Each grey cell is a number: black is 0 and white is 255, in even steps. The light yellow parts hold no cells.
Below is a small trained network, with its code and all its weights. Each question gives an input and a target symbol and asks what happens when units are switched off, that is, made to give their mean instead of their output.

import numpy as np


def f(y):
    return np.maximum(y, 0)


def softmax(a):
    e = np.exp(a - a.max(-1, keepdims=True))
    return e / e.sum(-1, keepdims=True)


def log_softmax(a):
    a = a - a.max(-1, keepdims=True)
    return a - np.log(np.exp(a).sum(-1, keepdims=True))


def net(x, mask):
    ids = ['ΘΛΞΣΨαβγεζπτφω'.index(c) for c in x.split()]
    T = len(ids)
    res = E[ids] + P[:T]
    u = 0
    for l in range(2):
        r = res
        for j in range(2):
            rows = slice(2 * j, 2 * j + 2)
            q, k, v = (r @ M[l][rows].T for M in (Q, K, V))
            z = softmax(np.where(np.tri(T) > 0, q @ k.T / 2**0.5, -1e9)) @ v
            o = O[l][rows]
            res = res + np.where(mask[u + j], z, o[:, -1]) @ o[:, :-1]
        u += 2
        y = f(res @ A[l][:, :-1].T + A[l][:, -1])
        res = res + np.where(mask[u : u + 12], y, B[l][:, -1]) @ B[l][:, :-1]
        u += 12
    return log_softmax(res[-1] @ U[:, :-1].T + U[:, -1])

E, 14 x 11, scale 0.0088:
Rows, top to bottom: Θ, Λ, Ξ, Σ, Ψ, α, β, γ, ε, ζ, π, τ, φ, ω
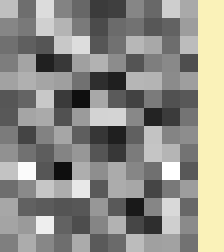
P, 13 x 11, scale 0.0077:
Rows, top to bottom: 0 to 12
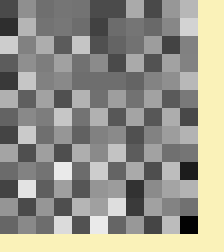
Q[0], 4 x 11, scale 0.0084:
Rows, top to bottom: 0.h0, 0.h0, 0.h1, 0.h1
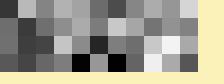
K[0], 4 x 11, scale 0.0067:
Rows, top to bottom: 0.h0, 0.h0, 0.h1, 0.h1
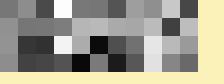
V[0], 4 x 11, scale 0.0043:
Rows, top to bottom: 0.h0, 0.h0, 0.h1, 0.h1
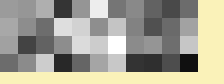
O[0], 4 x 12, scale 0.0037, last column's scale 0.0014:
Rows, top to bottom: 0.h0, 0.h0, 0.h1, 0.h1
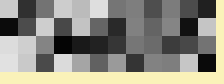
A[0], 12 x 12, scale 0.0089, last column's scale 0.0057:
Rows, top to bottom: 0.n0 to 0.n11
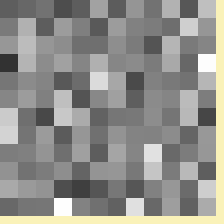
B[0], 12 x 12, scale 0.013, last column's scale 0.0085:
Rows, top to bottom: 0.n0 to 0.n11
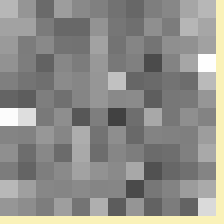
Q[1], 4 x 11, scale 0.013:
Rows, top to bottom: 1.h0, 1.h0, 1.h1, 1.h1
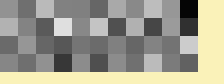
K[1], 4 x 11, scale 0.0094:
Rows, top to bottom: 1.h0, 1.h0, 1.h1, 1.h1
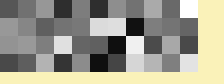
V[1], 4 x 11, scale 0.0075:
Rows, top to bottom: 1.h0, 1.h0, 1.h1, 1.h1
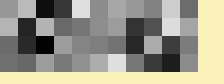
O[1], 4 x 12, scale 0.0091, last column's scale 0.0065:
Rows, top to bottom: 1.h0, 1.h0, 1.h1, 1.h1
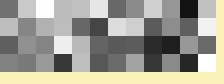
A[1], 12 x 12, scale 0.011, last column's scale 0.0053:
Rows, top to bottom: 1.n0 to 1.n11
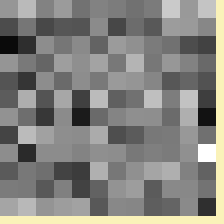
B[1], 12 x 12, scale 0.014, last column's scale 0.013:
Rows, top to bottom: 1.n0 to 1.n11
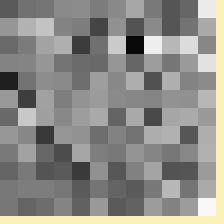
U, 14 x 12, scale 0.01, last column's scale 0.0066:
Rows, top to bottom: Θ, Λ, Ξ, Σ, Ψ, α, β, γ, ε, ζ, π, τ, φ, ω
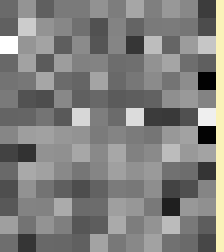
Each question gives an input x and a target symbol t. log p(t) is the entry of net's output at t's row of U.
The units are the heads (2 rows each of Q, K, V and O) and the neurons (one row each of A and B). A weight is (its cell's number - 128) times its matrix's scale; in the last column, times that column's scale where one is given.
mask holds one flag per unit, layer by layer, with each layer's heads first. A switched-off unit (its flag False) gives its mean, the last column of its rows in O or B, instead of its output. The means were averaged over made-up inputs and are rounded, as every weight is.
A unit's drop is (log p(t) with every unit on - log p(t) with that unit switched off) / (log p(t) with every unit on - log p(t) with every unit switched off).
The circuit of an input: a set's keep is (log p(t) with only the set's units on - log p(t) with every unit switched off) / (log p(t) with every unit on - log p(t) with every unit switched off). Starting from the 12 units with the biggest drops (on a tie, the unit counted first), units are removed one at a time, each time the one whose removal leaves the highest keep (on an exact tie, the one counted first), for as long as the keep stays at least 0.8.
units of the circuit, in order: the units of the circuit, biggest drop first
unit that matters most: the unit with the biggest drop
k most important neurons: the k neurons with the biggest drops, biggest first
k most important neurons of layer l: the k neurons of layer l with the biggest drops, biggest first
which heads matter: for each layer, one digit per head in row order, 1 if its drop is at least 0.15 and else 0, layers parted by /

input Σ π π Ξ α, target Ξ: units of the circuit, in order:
[0.n11 1.h0 1.n1 0.n10]
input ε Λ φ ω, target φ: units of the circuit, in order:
[1.h0 1.h1]
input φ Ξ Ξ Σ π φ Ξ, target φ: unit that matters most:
0.n10
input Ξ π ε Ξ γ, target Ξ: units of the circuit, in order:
[1.n1 1.h0 0.n11 0.n10]
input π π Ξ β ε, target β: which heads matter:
00 / 01
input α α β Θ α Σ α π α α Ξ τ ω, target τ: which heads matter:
00 / 10
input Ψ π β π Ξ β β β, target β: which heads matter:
01 / 01
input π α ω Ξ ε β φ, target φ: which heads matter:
00 / 11
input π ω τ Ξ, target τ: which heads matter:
00 / 11
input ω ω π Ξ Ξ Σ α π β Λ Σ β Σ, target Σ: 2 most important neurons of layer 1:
[1.n7 1.n11]
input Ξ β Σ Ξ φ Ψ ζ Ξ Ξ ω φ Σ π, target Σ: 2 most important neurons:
[0.n4 1.n11]
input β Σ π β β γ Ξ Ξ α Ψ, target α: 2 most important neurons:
[1.n11 1.n10]
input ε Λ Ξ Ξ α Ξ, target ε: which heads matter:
11 / 00
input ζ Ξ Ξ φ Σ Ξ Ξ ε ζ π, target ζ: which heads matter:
00 / 10
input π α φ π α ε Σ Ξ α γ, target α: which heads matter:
00 / 11
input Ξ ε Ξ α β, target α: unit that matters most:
1.h0
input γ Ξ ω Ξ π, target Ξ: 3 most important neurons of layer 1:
[1.n1 1.n5 1.n7]
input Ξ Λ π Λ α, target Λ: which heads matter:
00 / 10
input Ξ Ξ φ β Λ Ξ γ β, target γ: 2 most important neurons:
[0.n11 1.n6]
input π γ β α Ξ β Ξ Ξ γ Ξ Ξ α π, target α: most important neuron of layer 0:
[0.n3]
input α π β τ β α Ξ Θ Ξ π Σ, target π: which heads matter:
00 / 01
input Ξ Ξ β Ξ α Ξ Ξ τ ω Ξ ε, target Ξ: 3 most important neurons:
[0.n11 1.n1 1.n5]
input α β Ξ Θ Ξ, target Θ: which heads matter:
00 / 11
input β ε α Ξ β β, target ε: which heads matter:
10 / 01
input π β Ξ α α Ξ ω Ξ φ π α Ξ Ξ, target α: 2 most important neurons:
[1.n11 0.n4]
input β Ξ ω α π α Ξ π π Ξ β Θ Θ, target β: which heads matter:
00 / 01
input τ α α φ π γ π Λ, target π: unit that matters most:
0.n11
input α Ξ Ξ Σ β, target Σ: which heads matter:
00 / 11
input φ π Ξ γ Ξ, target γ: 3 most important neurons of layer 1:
[1.n6 1.n5 1.n1]
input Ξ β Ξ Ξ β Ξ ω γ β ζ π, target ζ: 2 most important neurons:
[1.n0 0.n2]
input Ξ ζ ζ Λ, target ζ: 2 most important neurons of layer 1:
[1.n0 1.n3]
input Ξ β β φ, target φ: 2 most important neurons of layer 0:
[0.n2 0.n10]
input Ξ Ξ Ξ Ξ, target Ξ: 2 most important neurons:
[1.n1 1.n5]
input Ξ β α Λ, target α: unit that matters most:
1.h0
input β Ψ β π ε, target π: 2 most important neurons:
[0.n11 1.n9]
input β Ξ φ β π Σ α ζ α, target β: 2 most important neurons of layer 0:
[0.n10 0.n4]
